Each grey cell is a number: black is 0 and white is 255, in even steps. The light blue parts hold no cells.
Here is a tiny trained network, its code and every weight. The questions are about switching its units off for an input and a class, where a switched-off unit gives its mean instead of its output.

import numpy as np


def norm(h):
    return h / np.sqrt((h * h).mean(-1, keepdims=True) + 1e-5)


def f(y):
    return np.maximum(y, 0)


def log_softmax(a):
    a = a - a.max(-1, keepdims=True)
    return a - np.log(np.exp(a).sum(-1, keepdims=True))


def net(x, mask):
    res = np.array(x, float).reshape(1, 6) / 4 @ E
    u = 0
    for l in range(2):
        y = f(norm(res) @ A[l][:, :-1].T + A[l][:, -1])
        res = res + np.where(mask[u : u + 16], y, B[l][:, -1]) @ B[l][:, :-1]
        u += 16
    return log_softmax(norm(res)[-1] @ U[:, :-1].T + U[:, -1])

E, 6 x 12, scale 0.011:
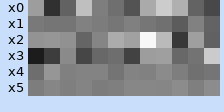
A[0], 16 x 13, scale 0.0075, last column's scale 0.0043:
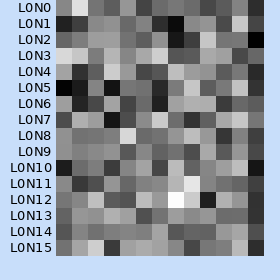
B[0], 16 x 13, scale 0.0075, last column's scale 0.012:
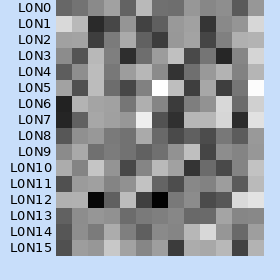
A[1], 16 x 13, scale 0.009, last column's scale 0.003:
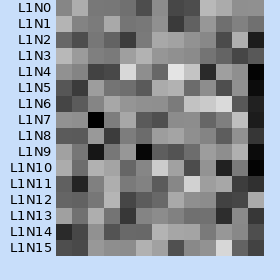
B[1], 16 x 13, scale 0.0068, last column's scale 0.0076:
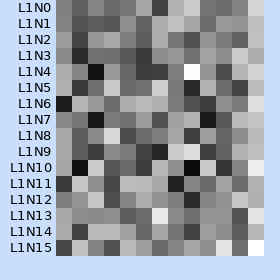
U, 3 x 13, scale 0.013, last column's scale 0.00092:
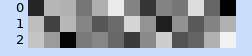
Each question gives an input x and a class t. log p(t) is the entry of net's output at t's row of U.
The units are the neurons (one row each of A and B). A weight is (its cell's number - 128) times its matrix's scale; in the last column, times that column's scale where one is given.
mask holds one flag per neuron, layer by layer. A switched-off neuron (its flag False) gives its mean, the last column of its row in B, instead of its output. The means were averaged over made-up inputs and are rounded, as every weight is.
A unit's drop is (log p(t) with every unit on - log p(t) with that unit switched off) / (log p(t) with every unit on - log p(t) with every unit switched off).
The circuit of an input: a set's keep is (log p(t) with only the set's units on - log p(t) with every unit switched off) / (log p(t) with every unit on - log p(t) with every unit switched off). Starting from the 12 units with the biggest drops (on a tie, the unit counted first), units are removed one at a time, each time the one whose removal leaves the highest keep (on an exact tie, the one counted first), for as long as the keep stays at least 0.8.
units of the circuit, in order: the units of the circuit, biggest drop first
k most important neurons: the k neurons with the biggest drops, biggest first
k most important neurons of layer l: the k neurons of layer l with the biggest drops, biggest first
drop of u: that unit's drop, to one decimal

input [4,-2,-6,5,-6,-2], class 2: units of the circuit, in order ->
L0N1
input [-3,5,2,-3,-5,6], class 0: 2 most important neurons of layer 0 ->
L0N7; L0N5
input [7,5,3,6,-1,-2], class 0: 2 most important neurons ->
L0N6; L0N11
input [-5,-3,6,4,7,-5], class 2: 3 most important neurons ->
L0N12; L0N6; L1N4
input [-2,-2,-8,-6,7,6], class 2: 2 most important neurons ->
L0N2; L0N5
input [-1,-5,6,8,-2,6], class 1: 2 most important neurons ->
L0N5; L0N10
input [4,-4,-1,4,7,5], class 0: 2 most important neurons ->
L0N6; L0N3
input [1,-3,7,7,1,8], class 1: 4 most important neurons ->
L0N5; L0N10; L0N1; L0N2
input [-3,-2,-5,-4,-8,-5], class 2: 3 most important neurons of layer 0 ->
L0N2; L0N5; L0N10
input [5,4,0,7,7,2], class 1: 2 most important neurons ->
L0N5; L0N7
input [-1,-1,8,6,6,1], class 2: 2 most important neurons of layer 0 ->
L0N12; L0N3
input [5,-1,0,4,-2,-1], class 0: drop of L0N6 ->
1.8
